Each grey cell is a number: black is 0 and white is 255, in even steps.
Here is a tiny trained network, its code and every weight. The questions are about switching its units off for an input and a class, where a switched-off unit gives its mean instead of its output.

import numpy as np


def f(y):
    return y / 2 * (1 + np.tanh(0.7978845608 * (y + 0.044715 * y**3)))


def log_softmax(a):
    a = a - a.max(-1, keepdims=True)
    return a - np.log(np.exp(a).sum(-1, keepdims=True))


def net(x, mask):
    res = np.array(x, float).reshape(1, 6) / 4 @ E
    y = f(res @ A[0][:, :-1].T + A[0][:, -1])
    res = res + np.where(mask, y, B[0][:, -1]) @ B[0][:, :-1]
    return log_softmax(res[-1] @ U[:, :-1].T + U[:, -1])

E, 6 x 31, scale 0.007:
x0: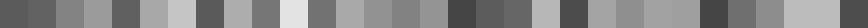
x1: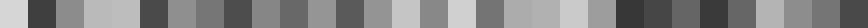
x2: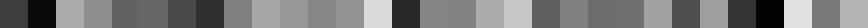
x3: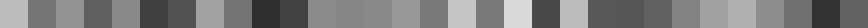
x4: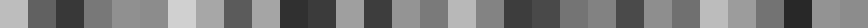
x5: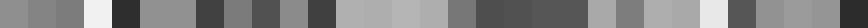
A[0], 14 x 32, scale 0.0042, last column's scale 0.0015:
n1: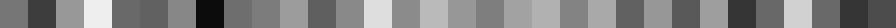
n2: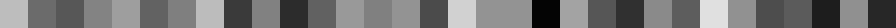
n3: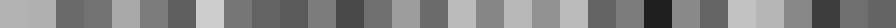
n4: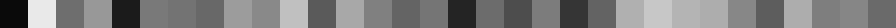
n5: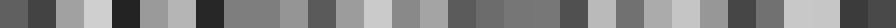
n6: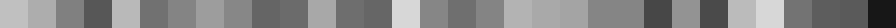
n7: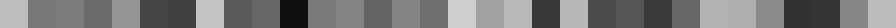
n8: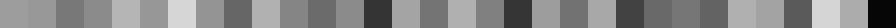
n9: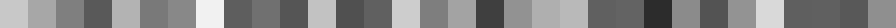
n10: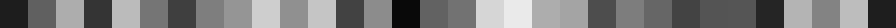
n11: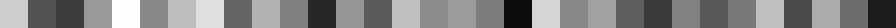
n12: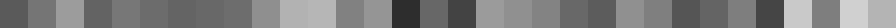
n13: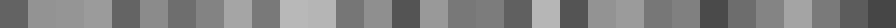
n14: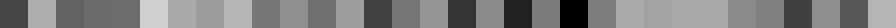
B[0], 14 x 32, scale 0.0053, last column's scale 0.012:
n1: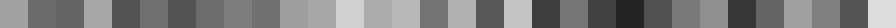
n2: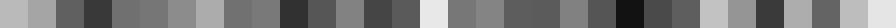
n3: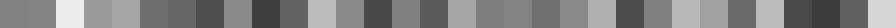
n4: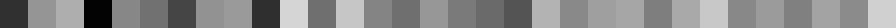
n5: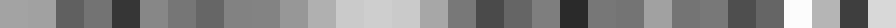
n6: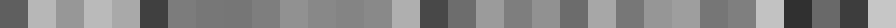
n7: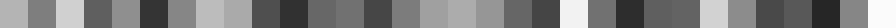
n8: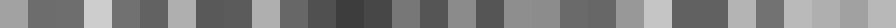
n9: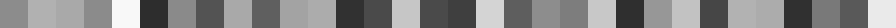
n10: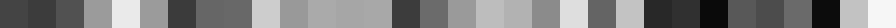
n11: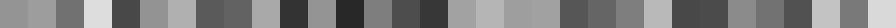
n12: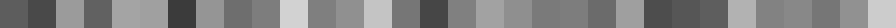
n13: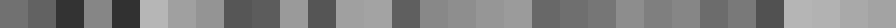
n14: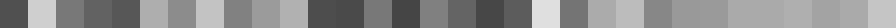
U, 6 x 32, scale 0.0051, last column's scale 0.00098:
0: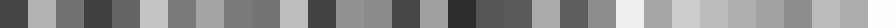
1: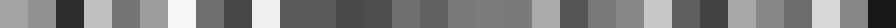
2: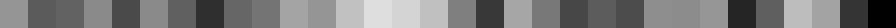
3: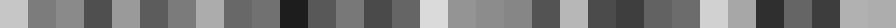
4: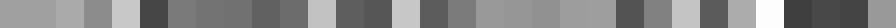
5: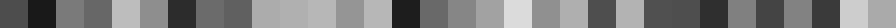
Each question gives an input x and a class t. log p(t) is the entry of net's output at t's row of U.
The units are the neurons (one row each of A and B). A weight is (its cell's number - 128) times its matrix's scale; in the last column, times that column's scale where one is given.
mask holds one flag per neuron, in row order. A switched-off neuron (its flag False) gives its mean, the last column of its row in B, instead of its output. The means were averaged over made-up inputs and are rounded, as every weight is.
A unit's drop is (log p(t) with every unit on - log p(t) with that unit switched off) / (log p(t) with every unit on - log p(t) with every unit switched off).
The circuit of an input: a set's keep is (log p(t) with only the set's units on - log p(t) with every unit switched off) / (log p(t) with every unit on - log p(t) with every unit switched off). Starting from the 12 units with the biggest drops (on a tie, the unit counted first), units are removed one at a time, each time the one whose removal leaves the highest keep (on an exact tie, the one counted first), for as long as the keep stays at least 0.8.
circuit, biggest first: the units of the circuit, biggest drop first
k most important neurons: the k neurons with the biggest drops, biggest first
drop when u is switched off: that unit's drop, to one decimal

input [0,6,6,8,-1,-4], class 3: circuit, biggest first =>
(n7)
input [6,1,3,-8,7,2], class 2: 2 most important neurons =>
(n5 n1)
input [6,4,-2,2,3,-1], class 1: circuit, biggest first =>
(n11 n7)
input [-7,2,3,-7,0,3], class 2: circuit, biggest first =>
(n10 n7)
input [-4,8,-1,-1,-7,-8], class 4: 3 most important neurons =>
(n9 n3 n6)
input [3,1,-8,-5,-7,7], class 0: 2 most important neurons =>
(n14 n4)
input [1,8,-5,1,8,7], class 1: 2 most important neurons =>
(n11 n8)
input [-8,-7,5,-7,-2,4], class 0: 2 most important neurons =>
(n4 n14)
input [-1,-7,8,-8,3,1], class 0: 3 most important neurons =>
(n4 n14 n5)
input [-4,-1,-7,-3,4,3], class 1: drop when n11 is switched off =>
0.1
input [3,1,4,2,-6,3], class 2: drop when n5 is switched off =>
0.1
